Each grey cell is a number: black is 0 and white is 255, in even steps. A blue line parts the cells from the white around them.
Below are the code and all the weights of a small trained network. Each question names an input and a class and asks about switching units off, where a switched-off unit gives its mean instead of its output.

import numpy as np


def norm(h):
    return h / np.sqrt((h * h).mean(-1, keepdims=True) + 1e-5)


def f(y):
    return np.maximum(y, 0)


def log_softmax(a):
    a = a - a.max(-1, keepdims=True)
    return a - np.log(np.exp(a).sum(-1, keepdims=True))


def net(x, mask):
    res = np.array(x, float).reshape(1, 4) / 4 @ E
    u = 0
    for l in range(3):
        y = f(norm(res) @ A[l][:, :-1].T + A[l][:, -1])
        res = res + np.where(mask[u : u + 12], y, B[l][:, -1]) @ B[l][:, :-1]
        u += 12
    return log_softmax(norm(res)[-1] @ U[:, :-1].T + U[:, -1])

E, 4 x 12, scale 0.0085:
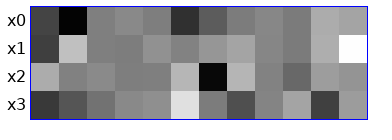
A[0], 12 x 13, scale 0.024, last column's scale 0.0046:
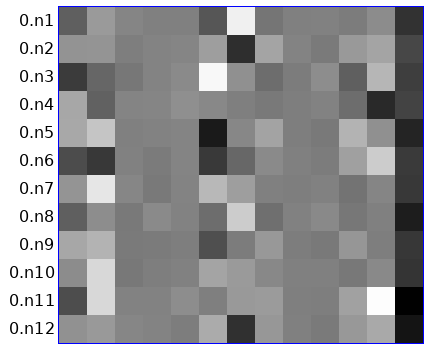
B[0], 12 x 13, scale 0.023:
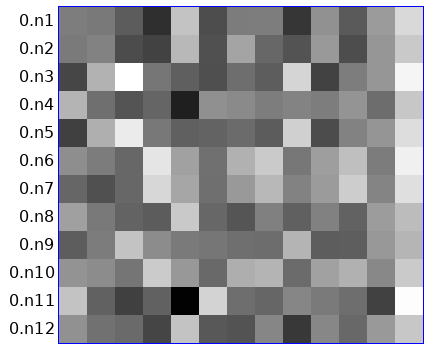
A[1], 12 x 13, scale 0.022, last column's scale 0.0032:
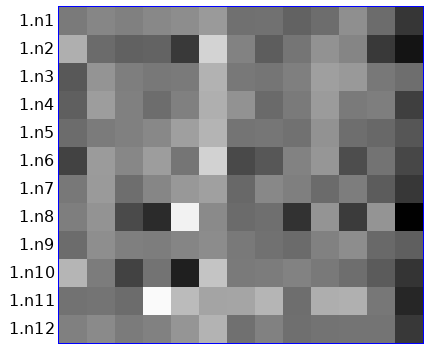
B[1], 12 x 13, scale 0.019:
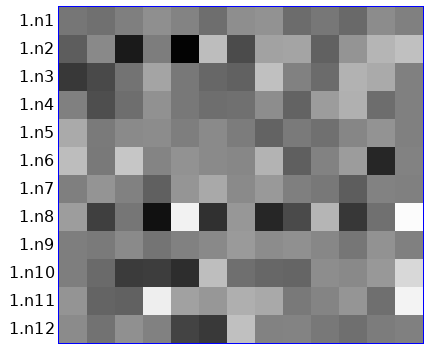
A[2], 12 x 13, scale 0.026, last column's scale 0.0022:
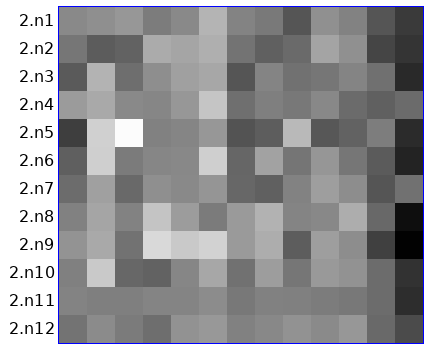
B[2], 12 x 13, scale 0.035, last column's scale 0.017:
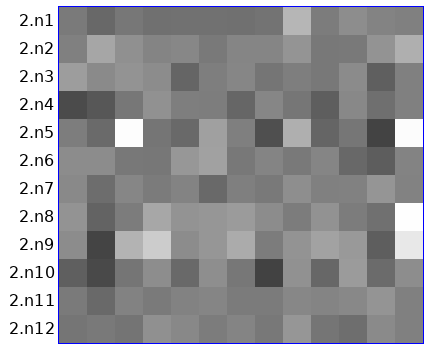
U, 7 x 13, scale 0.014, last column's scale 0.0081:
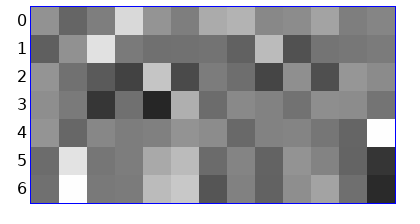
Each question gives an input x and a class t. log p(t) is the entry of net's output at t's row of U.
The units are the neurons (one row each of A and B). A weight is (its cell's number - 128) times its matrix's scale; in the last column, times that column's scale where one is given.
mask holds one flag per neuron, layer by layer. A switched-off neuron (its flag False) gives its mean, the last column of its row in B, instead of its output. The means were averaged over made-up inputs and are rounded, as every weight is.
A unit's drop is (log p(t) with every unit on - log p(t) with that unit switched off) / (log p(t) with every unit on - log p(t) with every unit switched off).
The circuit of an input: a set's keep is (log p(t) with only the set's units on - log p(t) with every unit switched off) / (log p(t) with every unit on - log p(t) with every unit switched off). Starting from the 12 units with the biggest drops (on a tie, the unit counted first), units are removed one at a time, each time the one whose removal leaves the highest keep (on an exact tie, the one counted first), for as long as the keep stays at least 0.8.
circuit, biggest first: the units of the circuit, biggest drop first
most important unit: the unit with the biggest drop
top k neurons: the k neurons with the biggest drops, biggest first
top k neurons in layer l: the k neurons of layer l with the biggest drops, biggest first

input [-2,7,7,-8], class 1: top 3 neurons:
[0.n5; 0.n9; 0.n1]
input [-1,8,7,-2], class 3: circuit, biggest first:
[0.n11]
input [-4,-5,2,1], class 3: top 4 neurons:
[0.n4; 0.n6; 1.n10; 1.n2]
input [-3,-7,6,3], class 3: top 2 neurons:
[0.n4; 0.n1]
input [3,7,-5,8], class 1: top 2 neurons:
[0.n3; 0.n4]
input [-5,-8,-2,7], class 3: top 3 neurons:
[0.n4; 0.n5; 0.n9]
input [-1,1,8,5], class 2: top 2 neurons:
[0.n12; 0.n2]
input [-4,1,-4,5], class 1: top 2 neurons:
[0.n3; 0.n6]
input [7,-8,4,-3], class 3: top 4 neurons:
[0.n4; 0.n7; 0.n10; 1.n10]
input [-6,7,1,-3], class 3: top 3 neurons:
[0.n11; 0.n6; 1.n10]
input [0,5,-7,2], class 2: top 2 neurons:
[0.n1; 0.n8]
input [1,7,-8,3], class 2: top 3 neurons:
[0.n1; 0.n8; 1.n8]
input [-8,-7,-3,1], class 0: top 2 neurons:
[0.n11; 0.n7]
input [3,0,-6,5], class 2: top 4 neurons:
[0.n1; 0.n8; 0.n5; 1.n8]
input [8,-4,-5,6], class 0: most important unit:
0.n6
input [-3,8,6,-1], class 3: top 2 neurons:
[0.n11; 0.n1]
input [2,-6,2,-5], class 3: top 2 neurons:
[0.n4; 0.n3]
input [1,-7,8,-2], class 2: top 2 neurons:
[0.n11; 0.n2]
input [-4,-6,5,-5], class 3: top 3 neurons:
[0.n4; 0.n3; 0.n1]
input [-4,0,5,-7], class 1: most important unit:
0.n5
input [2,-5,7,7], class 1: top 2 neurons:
[0.n3; 0.n1]
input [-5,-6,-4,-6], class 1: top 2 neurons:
[0.n11; 0.n6]
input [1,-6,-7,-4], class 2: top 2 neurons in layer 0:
[0.n11; 0.n1]
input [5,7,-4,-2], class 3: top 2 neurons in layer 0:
[0.n11; 0.n7]
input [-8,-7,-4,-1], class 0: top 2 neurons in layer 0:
[0.n11; 0.n7]
